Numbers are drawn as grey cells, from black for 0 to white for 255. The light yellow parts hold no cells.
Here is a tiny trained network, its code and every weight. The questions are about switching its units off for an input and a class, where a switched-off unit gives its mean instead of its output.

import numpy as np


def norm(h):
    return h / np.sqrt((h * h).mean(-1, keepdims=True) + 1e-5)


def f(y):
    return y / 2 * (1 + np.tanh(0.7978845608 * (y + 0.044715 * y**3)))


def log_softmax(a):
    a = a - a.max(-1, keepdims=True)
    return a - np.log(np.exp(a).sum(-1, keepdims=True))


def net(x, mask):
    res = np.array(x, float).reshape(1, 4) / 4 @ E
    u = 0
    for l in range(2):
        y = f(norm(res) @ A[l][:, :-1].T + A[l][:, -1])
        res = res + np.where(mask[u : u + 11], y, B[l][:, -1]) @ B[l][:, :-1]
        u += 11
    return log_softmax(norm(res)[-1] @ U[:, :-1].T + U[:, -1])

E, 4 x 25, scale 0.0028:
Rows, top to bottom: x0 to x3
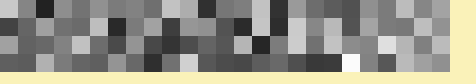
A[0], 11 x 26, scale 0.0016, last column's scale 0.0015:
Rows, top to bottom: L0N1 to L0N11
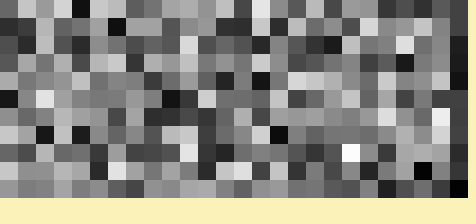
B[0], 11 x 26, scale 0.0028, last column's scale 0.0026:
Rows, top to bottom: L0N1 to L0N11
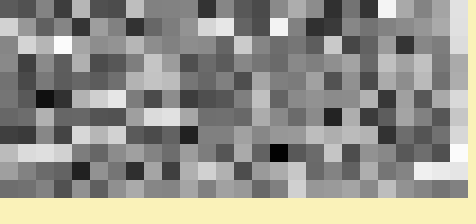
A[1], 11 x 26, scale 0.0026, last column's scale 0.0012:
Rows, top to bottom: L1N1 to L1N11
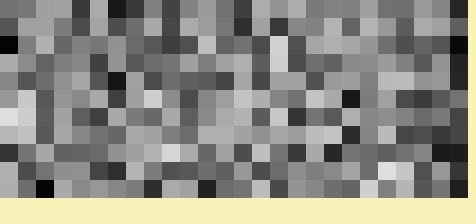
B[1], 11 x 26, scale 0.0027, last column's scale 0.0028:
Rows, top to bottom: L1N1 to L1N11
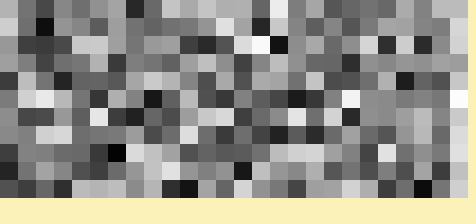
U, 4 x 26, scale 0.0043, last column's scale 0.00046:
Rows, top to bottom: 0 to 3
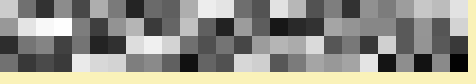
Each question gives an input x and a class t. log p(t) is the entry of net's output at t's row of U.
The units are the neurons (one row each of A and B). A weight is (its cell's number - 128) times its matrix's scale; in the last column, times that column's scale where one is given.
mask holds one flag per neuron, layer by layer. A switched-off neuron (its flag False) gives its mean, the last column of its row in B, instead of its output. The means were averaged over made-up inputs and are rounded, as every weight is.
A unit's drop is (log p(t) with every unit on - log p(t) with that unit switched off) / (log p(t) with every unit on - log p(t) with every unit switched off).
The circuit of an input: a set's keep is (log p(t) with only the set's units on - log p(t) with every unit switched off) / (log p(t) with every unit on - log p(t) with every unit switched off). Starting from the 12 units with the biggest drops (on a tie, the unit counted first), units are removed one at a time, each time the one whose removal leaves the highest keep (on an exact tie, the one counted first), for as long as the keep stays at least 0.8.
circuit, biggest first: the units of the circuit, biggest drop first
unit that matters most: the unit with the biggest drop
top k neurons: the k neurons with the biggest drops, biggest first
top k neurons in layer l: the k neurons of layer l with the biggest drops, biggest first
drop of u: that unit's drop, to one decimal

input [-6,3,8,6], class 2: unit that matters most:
L1N5
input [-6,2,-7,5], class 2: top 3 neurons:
L1N9, L0N8, L0N1
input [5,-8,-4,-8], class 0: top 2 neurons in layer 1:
L1N7, L1N4
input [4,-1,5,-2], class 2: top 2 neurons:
L0N6, L1N10
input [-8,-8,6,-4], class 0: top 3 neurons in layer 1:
L1N7, L1N4, L1N11
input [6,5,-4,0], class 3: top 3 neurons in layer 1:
L1N11, L1N7, L1N4
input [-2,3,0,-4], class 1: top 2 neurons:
L1N6, L0N10
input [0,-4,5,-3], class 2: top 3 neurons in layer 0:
L0N2, L0N5, L0N7
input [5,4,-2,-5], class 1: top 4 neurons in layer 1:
L1N6, L1N8, L1N3, L1N7
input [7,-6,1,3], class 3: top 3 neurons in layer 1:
L1N11, L1N2, L1N1
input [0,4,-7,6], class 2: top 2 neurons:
L1N9, L0N1
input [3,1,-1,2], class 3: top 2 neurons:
L0N8, L1N6
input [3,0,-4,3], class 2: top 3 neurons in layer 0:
L0N1, L0N6, L0N4
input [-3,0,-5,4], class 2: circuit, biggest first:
L1N9
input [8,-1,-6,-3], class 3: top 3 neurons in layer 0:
L0N8, L0N7, L0N5
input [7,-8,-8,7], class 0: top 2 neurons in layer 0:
L0N10, L0N7
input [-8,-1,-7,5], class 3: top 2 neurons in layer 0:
L0N6, L0N7
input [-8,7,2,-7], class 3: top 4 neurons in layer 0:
L0N10, L0N6, L0N9, L0N3
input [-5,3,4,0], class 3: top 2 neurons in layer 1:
L1N3, L1N9
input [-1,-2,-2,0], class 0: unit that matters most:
L0N10
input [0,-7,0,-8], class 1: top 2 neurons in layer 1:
L1N6, L1N8
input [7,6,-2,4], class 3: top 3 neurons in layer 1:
L1N11, L1N7, L1N4
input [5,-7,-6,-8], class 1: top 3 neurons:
L1N6, L1N8, L0N2
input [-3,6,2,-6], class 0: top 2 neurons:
L0N2, L1N1
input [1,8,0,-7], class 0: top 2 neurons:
L0N2, L1N1
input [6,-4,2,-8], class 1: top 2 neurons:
L1N6, L1N8
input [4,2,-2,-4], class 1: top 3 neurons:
L1N6, L0N6, L1N8
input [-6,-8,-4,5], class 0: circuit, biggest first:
L1N7
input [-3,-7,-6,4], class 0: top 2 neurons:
L1N7, L0N10
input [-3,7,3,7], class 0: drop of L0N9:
-0.1
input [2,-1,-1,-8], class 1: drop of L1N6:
0.0
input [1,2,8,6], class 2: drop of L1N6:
0.1
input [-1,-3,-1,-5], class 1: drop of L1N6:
0.2
